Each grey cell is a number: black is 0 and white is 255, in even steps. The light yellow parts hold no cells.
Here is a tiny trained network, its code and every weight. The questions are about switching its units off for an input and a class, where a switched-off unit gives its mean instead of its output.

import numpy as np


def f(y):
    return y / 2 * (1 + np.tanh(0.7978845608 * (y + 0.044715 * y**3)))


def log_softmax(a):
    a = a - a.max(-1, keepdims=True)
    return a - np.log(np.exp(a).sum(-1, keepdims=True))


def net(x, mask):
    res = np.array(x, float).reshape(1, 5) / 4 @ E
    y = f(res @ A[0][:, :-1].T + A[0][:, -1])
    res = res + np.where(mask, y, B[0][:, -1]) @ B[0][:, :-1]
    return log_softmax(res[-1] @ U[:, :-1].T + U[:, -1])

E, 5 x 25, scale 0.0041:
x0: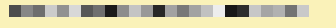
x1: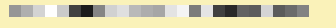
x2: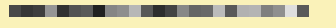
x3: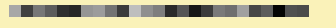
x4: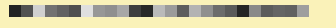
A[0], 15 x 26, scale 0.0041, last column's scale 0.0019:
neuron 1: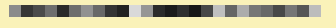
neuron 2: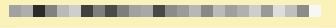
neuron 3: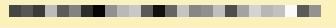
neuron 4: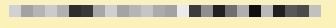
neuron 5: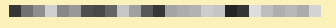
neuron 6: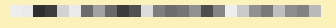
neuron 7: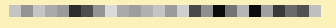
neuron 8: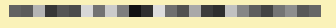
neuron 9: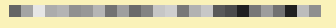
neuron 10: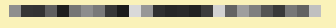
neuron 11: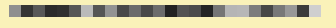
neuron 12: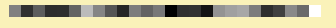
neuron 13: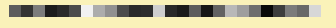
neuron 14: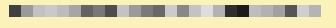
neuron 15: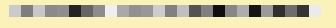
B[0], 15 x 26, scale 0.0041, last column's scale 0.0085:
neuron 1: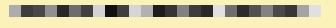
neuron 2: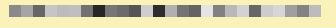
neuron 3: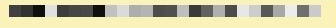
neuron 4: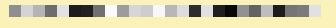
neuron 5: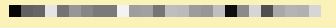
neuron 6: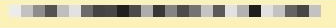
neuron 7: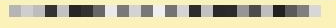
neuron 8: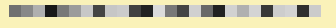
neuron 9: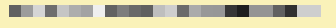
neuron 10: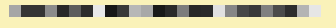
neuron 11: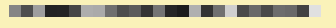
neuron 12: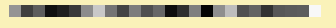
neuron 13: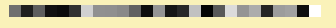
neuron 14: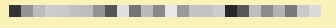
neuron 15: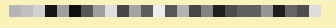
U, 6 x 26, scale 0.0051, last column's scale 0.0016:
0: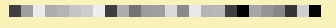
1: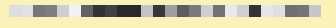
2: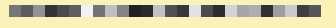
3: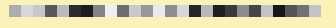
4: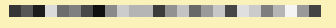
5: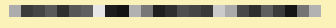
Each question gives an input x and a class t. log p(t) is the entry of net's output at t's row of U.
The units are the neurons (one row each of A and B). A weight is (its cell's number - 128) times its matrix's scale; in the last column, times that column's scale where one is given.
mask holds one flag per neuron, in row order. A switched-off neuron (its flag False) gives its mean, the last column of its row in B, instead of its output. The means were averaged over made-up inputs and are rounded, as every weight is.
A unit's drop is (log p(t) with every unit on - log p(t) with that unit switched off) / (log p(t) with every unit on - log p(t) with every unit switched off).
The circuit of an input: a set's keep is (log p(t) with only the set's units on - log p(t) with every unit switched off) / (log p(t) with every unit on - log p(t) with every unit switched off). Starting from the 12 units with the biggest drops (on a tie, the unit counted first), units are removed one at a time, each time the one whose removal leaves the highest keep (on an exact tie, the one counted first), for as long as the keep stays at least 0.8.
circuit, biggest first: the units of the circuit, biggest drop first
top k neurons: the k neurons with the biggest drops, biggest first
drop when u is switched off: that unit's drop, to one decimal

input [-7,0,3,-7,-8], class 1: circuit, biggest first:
neuron 6
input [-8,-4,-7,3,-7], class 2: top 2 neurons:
neuron 8; neuron 13
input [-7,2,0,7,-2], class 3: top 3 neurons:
neuron 4; neuron 7; neuron 15
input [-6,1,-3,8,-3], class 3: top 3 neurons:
neuron 4; neuron 7; neuron 15
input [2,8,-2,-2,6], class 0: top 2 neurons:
neuron 14; neuron 9
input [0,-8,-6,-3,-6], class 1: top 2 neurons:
neuron 6; neuron 2
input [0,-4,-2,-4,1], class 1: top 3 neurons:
neuron 13; neuron 12; neuron 11
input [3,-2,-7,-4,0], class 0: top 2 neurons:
neuron 9; neuron 14
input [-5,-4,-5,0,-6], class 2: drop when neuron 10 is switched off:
0.4
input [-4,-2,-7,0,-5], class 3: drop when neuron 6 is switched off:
-0.1
